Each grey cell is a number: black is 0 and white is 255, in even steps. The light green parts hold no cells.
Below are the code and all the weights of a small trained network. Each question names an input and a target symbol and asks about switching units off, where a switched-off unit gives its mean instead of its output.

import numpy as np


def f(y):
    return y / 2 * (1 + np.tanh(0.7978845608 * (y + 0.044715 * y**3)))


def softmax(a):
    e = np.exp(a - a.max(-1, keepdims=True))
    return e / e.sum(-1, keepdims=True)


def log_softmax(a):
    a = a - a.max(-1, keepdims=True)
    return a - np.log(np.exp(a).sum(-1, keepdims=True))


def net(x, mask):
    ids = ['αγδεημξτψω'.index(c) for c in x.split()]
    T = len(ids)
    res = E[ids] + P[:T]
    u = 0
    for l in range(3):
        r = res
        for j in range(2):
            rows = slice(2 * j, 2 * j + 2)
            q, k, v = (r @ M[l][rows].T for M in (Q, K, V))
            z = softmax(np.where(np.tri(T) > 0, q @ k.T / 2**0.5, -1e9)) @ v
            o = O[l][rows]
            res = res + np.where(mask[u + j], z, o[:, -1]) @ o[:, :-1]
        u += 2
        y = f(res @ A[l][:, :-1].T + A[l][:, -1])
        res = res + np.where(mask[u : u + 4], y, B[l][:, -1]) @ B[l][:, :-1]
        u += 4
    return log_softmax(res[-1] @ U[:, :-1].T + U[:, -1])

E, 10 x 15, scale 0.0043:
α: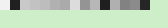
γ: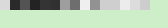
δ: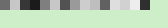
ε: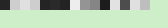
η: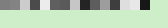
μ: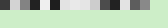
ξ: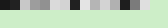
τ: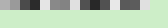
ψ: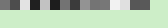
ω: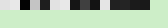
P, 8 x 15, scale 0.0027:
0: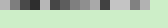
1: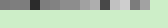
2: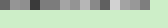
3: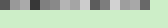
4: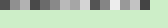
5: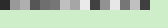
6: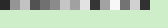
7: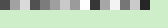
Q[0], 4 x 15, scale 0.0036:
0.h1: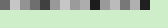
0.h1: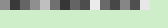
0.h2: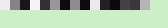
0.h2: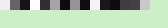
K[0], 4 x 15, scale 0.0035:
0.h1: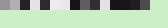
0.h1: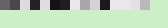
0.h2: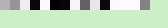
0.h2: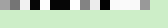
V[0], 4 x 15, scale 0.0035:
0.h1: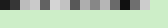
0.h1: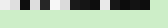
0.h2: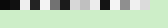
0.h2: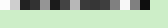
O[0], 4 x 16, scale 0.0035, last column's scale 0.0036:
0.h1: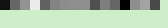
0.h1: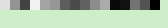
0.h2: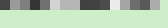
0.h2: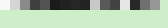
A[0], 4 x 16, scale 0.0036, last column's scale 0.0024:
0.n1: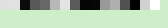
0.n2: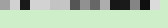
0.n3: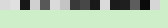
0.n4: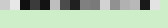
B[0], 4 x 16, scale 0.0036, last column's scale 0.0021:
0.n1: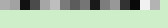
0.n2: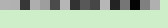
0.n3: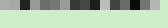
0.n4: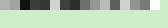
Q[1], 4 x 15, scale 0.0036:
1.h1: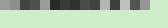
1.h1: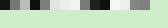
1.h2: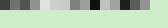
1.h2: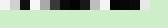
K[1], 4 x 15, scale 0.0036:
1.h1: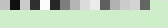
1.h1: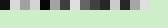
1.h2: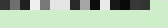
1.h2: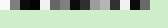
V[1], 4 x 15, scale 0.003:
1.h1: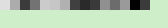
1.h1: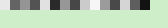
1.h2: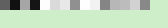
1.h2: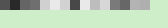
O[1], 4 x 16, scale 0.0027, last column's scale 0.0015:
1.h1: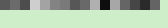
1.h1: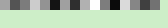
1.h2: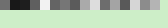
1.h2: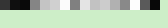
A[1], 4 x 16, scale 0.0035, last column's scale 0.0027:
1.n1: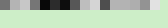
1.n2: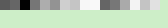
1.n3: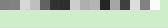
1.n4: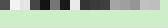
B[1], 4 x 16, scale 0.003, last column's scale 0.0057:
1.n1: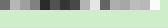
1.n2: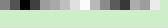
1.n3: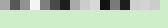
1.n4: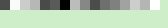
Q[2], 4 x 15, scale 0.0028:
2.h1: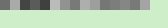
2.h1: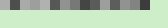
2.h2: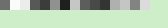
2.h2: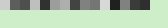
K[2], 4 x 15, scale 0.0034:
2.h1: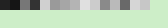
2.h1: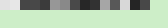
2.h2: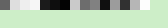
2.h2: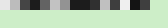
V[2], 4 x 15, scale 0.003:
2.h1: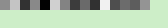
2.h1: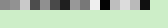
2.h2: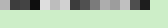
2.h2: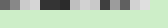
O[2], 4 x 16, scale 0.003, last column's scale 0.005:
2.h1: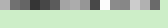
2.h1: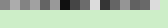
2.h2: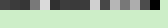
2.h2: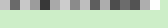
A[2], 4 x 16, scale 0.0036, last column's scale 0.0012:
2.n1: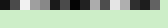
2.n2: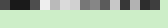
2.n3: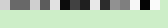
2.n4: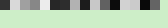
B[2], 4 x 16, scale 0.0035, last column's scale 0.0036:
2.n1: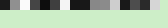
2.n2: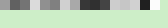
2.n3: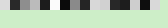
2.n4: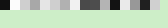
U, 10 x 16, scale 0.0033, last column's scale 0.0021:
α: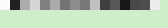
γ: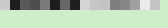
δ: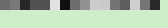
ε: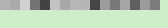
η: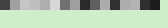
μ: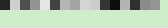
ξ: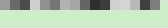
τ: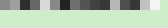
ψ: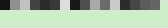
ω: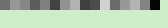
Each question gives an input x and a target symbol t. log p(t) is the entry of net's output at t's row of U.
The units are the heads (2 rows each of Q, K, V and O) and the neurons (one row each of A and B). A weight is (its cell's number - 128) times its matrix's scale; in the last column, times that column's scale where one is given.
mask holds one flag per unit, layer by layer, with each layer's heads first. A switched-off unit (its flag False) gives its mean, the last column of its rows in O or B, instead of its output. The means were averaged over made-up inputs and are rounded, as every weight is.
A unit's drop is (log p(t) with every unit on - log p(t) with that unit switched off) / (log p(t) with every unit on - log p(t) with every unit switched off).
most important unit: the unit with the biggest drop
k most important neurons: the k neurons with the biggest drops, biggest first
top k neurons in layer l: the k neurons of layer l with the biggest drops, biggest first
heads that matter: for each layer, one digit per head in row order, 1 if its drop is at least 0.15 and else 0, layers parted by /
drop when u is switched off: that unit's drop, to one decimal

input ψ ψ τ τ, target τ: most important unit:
0.n1
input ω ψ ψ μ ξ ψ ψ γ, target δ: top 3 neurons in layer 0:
(0.n3, 0.n4, 0.n2)
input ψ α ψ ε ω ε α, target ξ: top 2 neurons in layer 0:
(0.n3, 0.n2)
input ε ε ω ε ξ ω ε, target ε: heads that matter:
10 / 01 / 11
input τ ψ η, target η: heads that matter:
01 / 00 / 11
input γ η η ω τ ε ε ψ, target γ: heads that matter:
11 / 01 / 10
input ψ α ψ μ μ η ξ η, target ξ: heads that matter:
01 / 01 / 00
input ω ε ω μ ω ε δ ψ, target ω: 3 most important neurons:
(0.n3, 0.n2, 0.n1)
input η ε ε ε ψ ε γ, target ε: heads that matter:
00 / 10 / 01
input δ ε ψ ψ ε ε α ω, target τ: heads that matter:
10 / 00 / 01
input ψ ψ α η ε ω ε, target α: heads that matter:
10 / 10 / 00
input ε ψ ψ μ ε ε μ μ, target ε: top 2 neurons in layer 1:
(1.n4, 1.n3)
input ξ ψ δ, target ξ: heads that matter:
01 / 01 / 00
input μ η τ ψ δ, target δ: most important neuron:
(2.n3)
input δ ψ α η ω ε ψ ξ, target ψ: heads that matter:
10 / 11 / 01
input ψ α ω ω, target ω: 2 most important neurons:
(0.n2, 0.n3)
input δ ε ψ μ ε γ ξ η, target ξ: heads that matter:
11 / 01 / 00
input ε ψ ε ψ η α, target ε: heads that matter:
00 / 10 / 01
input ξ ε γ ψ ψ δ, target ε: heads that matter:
10 / 10 / 01
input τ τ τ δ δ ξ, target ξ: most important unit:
2.n2
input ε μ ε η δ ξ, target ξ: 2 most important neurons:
(2.n2, 1.n2)
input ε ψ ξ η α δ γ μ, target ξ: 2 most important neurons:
(2.n2, 1.n2)
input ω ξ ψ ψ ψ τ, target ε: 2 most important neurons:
(0.n3, 0.n2)
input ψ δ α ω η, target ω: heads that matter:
11 / 01 / 11
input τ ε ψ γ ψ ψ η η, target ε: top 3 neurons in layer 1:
(1.n4, 1.n3, 1.n1)
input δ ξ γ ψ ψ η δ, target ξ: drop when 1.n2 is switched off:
0.2
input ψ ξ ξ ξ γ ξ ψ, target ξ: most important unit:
1.h2
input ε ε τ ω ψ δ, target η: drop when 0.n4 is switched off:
0.2
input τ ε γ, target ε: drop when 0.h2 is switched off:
0.1
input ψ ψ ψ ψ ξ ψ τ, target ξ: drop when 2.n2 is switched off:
0.7
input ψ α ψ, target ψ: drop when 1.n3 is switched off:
0.0
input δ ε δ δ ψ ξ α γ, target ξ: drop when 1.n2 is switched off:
0.2
